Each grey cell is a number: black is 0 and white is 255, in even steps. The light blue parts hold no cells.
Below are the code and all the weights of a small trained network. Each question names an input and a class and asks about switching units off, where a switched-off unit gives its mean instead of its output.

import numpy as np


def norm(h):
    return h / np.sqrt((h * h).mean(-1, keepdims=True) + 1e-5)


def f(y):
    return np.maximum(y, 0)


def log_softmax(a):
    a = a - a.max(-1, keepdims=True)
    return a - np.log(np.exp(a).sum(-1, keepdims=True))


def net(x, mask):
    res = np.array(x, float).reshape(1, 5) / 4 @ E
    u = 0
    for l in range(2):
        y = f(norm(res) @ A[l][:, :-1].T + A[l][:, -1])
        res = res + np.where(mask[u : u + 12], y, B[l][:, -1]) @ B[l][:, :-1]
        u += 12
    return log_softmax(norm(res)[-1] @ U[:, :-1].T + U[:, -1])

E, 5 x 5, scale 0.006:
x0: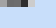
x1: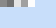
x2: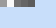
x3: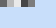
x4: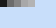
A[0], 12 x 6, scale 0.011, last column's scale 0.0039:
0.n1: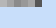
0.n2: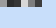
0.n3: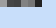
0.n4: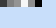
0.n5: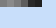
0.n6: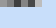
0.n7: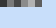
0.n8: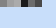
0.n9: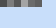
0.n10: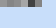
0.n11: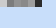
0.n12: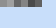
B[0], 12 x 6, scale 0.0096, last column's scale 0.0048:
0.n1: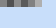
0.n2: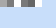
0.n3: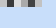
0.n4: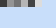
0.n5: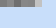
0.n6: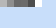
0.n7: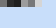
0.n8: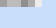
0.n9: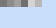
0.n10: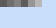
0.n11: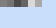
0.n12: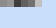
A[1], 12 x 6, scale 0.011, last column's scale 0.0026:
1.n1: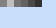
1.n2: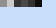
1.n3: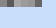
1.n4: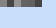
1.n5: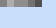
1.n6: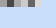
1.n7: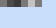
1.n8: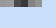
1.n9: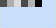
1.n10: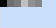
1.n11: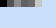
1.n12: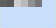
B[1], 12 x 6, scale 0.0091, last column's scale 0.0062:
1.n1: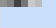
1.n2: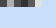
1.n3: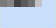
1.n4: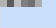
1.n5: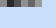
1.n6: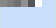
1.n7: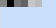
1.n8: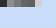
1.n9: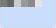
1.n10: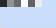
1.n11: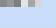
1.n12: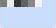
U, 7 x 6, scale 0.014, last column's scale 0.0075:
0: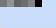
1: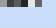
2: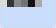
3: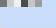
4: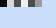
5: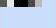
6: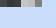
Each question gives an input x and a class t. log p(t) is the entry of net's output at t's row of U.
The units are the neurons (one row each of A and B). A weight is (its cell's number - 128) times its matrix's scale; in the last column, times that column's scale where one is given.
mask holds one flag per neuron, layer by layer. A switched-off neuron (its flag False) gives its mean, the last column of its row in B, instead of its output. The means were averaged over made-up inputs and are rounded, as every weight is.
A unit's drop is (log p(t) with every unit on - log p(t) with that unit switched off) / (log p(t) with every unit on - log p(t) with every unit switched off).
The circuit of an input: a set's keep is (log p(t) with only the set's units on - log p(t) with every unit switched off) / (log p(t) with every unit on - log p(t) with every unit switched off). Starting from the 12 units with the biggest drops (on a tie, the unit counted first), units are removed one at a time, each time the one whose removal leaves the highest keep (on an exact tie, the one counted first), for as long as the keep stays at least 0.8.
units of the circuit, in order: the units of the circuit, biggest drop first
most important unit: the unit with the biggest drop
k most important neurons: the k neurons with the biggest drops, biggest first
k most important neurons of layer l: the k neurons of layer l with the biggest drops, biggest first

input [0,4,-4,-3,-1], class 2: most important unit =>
0.n2
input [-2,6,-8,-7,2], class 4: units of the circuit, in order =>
0.n4, 1.n12
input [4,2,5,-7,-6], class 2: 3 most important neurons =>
0.n3, 1.n12, 0.n1
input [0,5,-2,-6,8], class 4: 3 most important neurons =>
0.n4, 1.n10, 0.n2
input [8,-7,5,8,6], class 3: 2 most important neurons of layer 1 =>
1.n9, 1.n12
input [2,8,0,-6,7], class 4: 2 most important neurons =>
0.n4, 1.n10
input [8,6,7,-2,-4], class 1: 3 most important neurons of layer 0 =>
0.n11, 0.n2, 0.n1
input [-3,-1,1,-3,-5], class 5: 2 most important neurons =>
0.n12, 1.n2
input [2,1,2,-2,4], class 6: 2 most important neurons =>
0.n7, 1.n7
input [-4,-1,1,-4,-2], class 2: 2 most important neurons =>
0.n2, 0.n3
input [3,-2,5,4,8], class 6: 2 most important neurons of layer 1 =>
1.n12, 1.n2
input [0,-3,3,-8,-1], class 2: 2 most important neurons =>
0.n3, 0.n2
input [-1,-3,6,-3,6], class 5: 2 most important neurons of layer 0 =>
0.n6, 0.n12
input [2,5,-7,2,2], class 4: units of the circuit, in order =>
1.n12
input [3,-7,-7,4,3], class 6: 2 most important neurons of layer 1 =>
1.n11, 1.n7
